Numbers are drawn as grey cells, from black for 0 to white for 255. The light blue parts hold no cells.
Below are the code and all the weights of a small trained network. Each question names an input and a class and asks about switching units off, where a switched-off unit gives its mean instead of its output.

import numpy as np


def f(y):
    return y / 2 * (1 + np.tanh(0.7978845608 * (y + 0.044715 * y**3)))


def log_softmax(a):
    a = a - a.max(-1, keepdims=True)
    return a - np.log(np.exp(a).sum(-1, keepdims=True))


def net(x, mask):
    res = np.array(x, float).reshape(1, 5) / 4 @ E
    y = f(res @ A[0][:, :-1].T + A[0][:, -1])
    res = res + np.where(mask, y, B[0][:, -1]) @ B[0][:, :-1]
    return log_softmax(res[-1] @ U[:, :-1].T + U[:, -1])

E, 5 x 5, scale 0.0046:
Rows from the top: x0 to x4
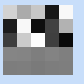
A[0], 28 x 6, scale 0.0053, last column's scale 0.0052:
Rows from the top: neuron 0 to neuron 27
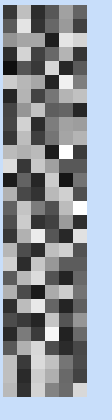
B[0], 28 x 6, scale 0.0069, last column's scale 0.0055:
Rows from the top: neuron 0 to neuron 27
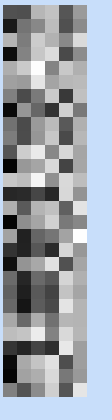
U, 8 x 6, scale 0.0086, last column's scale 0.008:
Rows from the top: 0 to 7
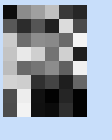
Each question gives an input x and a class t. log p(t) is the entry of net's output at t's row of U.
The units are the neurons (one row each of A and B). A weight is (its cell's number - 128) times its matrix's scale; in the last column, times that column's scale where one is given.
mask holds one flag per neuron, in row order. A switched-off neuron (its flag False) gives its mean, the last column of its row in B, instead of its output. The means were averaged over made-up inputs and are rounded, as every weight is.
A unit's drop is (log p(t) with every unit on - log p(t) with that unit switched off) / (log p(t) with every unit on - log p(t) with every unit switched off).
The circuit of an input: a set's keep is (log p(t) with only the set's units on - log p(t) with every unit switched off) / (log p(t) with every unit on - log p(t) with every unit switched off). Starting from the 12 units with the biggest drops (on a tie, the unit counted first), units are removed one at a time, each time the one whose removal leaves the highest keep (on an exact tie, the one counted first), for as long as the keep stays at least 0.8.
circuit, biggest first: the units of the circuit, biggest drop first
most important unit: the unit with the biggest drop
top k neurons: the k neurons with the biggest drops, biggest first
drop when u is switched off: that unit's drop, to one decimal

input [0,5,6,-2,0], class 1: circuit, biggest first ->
[neuron 21; neuron 24]
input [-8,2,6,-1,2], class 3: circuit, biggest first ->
[neuron 12; neuron 23]
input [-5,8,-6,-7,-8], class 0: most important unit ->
neuron 3
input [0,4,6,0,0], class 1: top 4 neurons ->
[neuron 21; neuron 24; neuron 19; neuron 16]
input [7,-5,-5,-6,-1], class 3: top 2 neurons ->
[neuron 10; neuron 5]
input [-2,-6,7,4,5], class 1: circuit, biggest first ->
[neuron 21; neuron 24; neuron 19]
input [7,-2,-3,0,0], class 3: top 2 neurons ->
[neuron 10; neuron 5]
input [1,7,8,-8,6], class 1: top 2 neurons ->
[neuron 21; neuron 24]
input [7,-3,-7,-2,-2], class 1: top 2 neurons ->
[neuron 13; neuron 17]
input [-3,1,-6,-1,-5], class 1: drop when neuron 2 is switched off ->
0.1
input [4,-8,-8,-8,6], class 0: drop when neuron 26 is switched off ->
0.2
